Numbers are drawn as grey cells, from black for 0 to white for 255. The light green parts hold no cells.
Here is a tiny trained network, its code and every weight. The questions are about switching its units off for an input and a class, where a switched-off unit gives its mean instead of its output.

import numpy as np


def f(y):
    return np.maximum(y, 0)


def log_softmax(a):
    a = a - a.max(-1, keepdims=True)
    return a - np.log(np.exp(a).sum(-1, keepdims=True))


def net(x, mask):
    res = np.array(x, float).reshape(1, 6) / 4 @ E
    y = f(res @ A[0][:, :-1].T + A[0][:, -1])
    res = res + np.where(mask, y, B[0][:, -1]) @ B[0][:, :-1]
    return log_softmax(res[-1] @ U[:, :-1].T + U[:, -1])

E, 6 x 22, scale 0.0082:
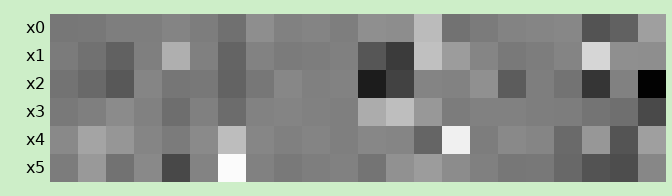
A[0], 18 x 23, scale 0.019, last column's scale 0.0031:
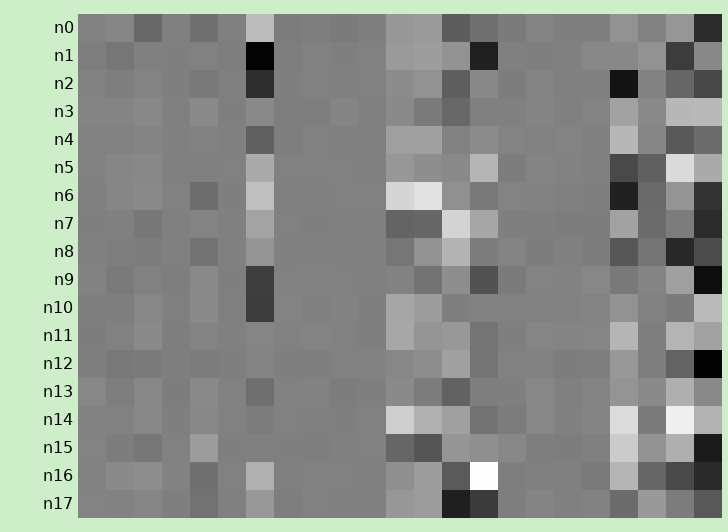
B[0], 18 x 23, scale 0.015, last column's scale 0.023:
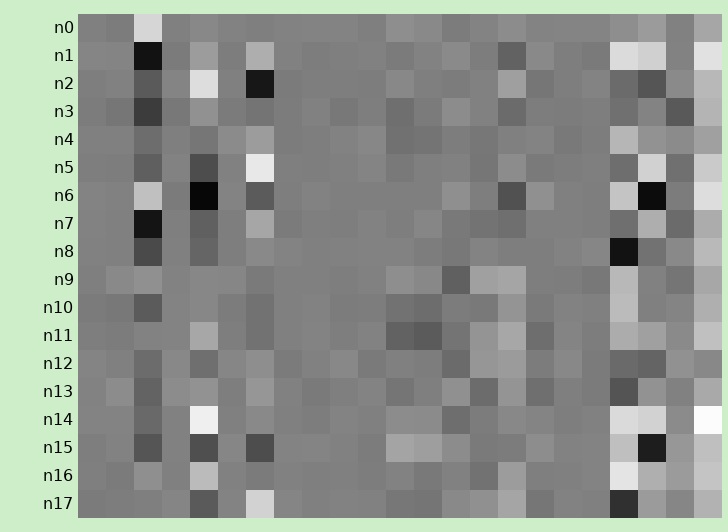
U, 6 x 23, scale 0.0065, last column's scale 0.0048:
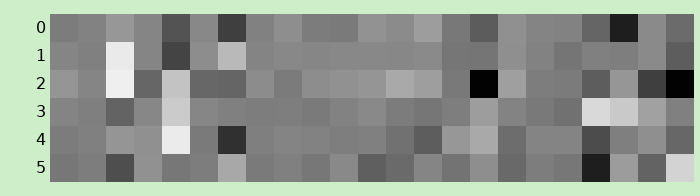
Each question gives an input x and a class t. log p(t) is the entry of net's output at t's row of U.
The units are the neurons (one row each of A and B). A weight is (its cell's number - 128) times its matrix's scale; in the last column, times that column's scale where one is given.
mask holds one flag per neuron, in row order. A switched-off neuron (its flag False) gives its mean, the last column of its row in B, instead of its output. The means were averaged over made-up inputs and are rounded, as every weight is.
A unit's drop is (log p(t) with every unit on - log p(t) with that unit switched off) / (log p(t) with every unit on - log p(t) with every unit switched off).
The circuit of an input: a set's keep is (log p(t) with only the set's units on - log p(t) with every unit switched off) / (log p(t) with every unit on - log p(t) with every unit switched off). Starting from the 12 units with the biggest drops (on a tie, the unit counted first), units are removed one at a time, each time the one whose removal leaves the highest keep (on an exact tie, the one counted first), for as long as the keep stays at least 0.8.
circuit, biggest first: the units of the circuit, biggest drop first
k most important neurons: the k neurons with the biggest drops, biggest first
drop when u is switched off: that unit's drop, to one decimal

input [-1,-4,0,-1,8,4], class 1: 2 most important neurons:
[n6 n14]
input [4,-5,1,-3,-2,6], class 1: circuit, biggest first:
[n6]
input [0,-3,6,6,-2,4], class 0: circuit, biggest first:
[n6 n14]
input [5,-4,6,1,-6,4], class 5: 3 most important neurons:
[n8 n1 n15]
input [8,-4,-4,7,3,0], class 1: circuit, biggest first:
[n6 n5]
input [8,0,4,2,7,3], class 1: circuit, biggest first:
[n6 n14]
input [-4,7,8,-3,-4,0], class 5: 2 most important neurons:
[n14 n16]
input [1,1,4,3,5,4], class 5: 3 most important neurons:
[n14 n8 n1]
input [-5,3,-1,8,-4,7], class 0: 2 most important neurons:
[n14 n5]
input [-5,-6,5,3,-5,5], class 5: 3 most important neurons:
[n17 n8 n15]
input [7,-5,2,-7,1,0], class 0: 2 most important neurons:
[n14 n1]
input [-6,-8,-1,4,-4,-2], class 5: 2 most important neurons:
[n17 n14]
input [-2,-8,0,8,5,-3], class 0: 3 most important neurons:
[n6 n2 n14]
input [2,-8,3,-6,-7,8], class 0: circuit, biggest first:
[n6]
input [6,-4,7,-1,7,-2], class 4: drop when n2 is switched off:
0.2
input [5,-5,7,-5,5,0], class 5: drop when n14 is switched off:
0.3
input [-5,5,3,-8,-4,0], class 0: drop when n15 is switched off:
0.2
